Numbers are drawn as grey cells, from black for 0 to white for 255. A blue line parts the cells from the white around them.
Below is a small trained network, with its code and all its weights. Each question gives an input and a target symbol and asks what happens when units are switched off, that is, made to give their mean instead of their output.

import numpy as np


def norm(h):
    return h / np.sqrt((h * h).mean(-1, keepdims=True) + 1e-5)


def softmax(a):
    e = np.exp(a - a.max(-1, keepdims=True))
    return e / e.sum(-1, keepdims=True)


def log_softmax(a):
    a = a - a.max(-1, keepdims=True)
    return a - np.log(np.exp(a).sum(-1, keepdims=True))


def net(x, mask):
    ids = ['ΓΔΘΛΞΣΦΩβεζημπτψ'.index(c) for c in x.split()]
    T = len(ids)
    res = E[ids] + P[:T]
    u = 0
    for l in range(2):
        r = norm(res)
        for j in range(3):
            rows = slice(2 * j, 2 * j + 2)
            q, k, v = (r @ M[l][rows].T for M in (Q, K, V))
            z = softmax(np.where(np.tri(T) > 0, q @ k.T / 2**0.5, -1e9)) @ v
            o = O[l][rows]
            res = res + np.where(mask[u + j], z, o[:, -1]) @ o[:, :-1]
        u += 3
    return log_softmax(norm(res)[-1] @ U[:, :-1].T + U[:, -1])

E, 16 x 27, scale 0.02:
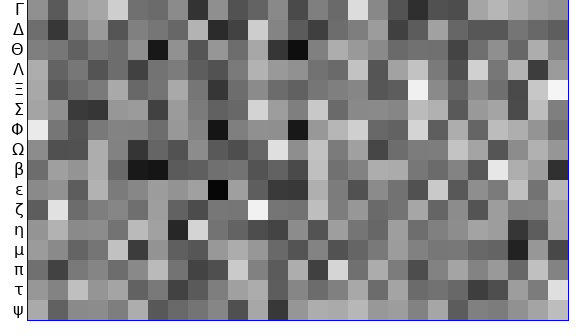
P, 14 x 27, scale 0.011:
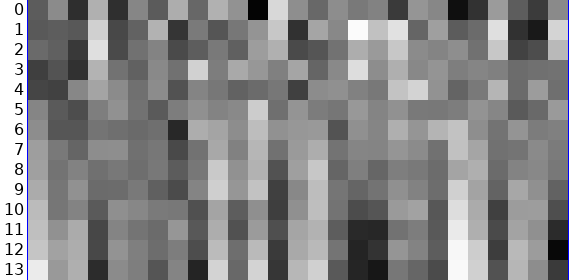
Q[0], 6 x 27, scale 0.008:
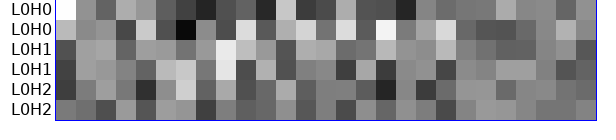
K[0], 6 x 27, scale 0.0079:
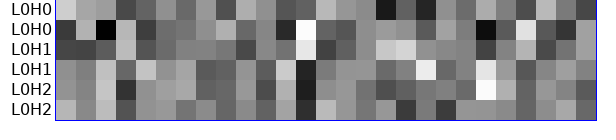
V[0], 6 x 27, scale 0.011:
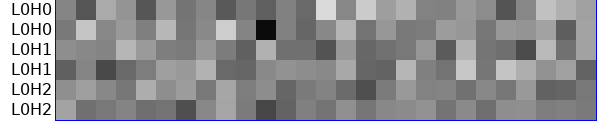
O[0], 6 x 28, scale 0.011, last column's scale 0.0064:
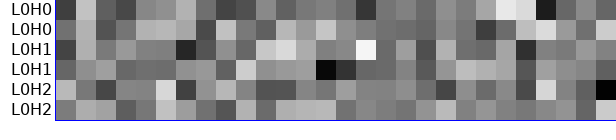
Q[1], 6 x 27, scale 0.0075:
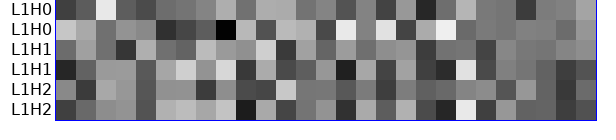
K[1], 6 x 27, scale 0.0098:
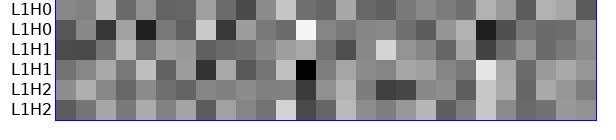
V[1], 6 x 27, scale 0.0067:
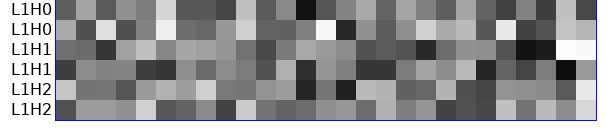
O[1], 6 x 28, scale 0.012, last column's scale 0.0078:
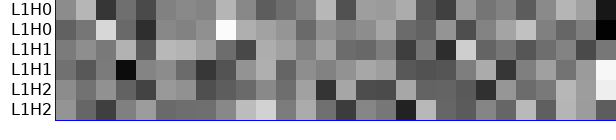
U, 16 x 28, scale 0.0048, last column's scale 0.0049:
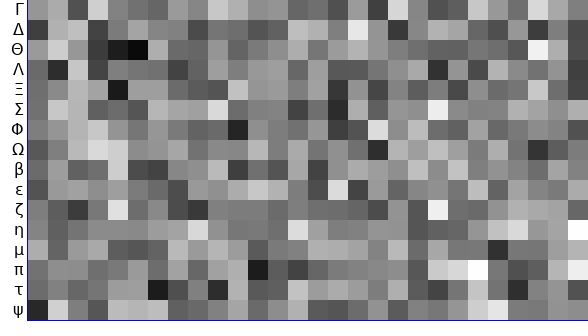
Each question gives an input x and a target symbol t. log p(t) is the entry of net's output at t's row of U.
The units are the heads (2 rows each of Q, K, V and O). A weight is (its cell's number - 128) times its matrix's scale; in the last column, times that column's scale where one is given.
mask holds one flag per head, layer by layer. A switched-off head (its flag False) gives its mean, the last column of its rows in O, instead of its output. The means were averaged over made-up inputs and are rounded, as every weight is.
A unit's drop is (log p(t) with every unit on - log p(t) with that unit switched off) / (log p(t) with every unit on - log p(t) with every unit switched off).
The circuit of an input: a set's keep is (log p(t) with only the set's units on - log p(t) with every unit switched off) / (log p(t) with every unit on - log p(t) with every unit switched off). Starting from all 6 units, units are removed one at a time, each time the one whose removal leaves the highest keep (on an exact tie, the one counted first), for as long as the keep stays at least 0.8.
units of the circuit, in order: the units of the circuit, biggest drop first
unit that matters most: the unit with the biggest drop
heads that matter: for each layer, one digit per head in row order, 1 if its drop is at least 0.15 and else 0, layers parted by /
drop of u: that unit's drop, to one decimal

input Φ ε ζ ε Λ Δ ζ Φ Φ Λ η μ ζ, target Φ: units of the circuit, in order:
L1H1
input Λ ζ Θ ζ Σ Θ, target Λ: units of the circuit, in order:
L1H0; L1H1
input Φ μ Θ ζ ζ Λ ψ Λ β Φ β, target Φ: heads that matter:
000 / 010
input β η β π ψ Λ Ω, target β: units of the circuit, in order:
L1H2; L1H1
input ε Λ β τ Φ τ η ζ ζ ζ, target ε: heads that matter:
010 / 000
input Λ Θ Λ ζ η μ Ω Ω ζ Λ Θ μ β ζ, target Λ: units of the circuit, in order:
L1H0; L1H1
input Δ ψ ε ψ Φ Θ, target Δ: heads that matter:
000 / 001
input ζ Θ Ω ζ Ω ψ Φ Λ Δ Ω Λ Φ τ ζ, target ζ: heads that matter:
000 / 100
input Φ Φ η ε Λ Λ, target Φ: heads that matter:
000 / 010
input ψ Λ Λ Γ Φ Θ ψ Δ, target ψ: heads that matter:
100 / 000
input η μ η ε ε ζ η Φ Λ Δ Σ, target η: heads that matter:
000 / 000
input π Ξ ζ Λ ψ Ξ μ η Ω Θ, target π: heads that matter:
100 / 000
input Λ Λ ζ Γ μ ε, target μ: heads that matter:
100 / 000
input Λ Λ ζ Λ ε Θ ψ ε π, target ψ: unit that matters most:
L0H0
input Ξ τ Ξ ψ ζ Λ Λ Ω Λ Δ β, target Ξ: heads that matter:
000 / 010
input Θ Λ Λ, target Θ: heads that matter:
000 / 100
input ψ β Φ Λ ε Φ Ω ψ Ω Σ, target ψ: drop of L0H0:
0.8
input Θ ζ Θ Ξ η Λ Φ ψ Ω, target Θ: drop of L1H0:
0.7
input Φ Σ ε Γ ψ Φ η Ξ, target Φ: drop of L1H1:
0.3
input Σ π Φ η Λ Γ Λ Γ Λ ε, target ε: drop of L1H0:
0.0
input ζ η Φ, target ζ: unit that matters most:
L1H0
